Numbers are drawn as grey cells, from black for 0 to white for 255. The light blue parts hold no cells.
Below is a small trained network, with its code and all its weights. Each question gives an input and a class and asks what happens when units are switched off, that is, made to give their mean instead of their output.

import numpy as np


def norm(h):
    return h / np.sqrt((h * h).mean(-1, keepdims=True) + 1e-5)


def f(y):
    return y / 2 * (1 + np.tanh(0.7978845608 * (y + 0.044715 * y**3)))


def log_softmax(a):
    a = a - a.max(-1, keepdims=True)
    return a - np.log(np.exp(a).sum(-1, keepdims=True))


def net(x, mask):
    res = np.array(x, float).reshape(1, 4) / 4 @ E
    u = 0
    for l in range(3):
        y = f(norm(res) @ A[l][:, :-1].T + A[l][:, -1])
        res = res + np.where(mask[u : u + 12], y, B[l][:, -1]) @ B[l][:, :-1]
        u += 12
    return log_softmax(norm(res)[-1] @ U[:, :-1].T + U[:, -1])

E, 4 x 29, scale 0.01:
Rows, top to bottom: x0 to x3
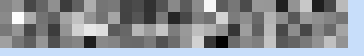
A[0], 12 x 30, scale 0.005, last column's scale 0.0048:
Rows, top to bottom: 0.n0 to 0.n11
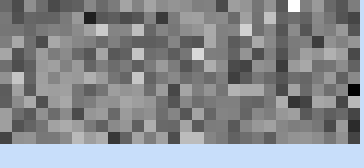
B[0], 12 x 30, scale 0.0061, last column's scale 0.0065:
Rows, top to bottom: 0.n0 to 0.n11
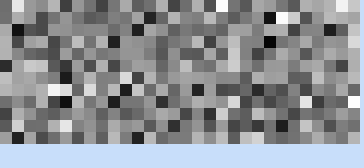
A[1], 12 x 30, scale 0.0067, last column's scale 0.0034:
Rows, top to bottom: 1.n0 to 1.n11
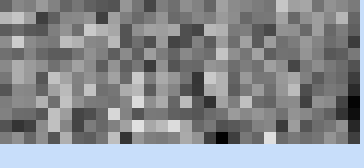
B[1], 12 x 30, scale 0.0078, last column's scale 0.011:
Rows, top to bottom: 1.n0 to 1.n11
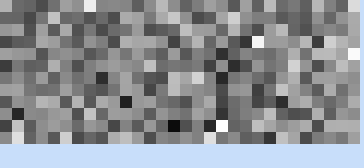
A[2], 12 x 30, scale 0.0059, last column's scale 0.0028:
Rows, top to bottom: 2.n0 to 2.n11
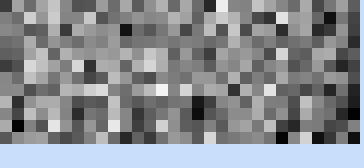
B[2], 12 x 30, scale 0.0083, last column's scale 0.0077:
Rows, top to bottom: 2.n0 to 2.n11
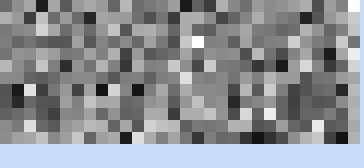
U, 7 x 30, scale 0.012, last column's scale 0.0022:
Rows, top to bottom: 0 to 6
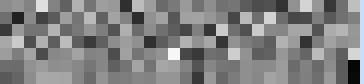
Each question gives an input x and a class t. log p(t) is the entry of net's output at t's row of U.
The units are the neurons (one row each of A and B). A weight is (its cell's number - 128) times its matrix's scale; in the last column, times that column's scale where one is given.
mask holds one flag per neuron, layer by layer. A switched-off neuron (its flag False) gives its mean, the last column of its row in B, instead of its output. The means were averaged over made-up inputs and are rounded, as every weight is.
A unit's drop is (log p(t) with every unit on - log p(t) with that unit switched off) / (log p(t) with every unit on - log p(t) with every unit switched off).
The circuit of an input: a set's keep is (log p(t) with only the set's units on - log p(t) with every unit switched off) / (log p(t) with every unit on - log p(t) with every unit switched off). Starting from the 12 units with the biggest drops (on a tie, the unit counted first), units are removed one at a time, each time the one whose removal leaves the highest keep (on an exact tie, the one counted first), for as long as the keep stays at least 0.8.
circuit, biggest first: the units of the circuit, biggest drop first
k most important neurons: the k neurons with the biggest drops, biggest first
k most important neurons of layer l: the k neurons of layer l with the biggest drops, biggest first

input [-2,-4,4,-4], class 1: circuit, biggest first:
0.n2
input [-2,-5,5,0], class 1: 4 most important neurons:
0.n2, 2.n7, 0.n11, 1.n3
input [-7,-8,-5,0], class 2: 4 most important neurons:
1.n10, 2.n0, 0.n3, 0.n5
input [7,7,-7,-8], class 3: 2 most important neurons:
0.n8, 2.n1
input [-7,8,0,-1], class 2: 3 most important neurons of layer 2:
2.n0, 2.n11, 2.n2
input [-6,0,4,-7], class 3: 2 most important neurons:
1.n2, 0.n3
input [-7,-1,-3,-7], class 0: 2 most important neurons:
0.n8, 1.n8
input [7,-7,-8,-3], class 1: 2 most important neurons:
0.n8, 2.n9
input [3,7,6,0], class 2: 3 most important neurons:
1.n3, 1.n0, 1.n5
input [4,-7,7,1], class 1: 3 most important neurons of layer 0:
0.n2, 0.n11, 0.n4
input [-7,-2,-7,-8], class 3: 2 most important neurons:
2.n1, 0.n3
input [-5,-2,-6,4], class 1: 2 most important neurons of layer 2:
2.n9, 2.n8
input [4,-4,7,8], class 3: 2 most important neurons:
1.n11, 1.n0
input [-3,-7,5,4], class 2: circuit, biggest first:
1.n10
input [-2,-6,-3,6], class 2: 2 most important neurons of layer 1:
1.n10, 1.n4
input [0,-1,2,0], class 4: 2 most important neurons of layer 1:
1.n4, 1.n0
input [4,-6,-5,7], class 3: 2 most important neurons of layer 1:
1.n11, 1.n3
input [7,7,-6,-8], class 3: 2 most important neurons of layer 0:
0.n8, 0.n0
